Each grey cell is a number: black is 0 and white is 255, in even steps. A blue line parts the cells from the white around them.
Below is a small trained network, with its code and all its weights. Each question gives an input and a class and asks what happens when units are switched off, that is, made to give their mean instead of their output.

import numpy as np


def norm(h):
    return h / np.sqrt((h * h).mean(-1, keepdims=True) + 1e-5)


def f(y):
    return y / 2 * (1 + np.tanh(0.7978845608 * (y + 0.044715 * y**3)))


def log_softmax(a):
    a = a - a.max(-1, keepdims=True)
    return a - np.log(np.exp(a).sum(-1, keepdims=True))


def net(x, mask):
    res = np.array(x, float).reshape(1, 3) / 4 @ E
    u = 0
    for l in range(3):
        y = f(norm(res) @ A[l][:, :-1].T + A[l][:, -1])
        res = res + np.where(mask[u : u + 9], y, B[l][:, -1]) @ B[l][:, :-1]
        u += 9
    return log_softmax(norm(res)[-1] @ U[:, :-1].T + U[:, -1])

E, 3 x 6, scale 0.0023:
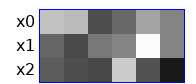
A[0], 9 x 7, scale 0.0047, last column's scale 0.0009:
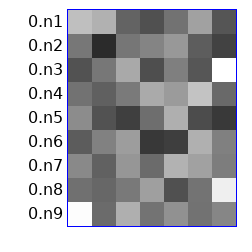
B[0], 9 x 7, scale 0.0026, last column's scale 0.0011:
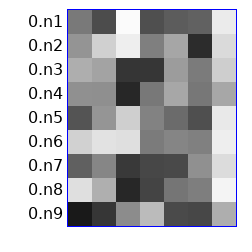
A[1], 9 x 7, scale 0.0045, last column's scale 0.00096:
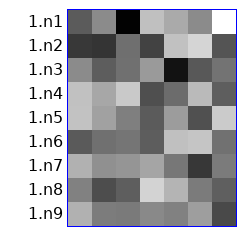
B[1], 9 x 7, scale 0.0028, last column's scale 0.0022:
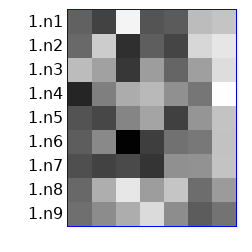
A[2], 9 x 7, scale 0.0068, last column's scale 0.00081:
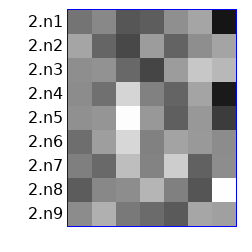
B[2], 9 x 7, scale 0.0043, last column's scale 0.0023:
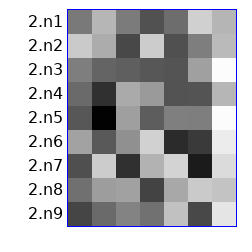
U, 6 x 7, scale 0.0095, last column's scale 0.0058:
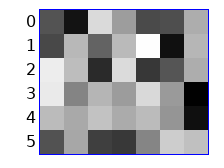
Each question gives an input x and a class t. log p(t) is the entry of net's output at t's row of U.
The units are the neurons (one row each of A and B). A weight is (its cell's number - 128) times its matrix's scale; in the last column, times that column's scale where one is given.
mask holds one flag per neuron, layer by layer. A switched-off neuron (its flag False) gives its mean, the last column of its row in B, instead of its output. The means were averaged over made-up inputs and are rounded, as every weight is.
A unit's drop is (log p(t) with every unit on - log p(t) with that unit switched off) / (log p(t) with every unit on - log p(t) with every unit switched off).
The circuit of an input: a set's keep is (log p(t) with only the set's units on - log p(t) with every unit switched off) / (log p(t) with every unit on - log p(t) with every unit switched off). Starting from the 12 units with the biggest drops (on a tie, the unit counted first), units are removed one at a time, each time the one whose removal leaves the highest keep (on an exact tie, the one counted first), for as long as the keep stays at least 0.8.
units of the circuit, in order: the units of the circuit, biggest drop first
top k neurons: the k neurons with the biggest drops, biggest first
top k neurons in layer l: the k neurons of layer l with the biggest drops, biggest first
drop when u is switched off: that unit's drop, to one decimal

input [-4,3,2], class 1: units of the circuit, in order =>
[0.n2 2.n7]
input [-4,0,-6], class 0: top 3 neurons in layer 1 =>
[1.n4 1.n7 1.n3]
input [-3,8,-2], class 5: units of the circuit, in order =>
[1.n2]
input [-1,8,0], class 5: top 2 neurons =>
[1.n2 0.n7]
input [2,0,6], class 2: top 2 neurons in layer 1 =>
[1.n4 1.n3]
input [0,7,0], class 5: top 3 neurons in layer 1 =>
[1.n2 1.n6 1.n4]
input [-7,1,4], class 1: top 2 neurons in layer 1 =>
[1.n2 1.n8]
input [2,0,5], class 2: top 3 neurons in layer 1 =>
[1.n4 1.n3 1.n7]
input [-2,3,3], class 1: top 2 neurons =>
[0.n2 2.n7]
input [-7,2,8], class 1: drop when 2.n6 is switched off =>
0.1
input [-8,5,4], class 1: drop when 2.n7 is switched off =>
0.2
